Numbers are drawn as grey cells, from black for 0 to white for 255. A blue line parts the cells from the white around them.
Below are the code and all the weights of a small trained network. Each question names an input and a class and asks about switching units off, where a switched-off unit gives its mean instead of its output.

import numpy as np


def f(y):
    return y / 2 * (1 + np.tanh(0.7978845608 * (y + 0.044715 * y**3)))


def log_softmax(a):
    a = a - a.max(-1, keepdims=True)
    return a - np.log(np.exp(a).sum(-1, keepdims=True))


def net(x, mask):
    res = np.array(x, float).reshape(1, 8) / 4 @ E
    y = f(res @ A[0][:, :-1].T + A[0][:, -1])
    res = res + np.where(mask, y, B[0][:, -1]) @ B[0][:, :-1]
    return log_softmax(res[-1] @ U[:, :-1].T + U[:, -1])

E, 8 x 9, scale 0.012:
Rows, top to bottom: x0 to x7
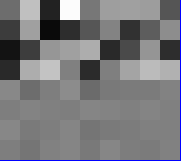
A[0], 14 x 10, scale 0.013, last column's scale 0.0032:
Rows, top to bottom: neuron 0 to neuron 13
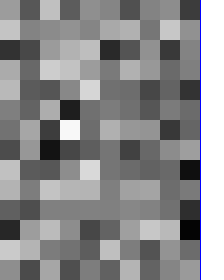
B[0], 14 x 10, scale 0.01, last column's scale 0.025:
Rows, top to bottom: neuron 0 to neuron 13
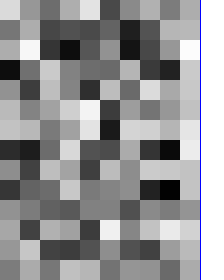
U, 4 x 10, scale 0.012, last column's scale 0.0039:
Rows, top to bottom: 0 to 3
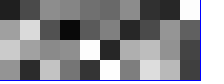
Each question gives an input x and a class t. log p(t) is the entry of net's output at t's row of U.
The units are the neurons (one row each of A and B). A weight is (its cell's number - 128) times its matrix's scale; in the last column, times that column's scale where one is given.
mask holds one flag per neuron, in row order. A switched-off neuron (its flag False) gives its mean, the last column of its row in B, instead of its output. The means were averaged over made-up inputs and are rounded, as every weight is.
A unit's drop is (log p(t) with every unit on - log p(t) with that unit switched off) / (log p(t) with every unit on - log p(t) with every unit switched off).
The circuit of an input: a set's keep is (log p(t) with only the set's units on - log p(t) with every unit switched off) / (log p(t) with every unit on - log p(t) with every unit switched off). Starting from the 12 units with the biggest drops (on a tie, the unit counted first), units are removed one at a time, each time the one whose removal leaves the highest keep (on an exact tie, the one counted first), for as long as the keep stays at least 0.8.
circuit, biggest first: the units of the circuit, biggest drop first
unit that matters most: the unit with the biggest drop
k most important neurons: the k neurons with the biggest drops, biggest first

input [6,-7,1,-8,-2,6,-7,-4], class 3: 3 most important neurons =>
neuron 8; neuron 4; neuron 7
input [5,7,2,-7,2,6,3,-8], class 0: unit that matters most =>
neuron 7
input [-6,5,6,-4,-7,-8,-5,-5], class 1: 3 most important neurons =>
neuron 2; neuron 6; neuron 3
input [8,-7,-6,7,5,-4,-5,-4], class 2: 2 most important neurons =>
neuron 6; neuron 7
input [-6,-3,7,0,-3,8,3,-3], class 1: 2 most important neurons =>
neuron 2; neuron 6
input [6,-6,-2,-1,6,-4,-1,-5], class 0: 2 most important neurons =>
neuron 3; neuron 9
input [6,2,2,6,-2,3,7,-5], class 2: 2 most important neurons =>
neuron 6; neuron 4
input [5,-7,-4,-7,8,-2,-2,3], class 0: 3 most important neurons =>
neuron 9; neuron 3; neuron 11
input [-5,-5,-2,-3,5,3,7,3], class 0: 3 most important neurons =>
neuron 6; neuron 3; neuron 9
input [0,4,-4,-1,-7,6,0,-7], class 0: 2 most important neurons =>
neuron 2; neuron 7
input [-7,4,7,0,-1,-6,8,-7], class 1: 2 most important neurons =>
neuron 2; neuron 6
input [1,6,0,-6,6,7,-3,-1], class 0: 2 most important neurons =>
neuron 7; neuron 11
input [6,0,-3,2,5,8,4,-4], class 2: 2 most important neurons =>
neuron 6; neuron 2
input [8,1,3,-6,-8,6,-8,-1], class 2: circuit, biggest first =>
neuron 6
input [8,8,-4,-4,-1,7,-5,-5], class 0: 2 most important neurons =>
neuron 7; neuron 5
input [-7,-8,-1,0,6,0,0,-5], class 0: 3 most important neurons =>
neuron 3; neuron 9; neuron 6
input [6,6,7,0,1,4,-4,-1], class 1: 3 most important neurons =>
neuron 2; neuron 3; neuron 9
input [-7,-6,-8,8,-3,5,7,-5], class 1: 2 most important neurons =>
neuron 1; neuron 12
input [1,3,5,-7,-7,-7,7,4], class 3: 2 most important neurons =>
neuron 4; neuron 8
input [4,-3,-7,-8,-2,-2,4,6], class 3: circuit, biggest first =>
neuron 4
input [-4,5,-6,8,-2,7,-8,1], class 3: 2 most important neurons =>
neuron 11; neuron 2
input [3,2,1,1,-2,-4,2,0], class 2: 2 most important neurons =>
neuron 3; neuron 9
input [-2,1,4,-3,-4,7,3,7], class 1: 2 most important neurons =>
neuron 2; neuron 11
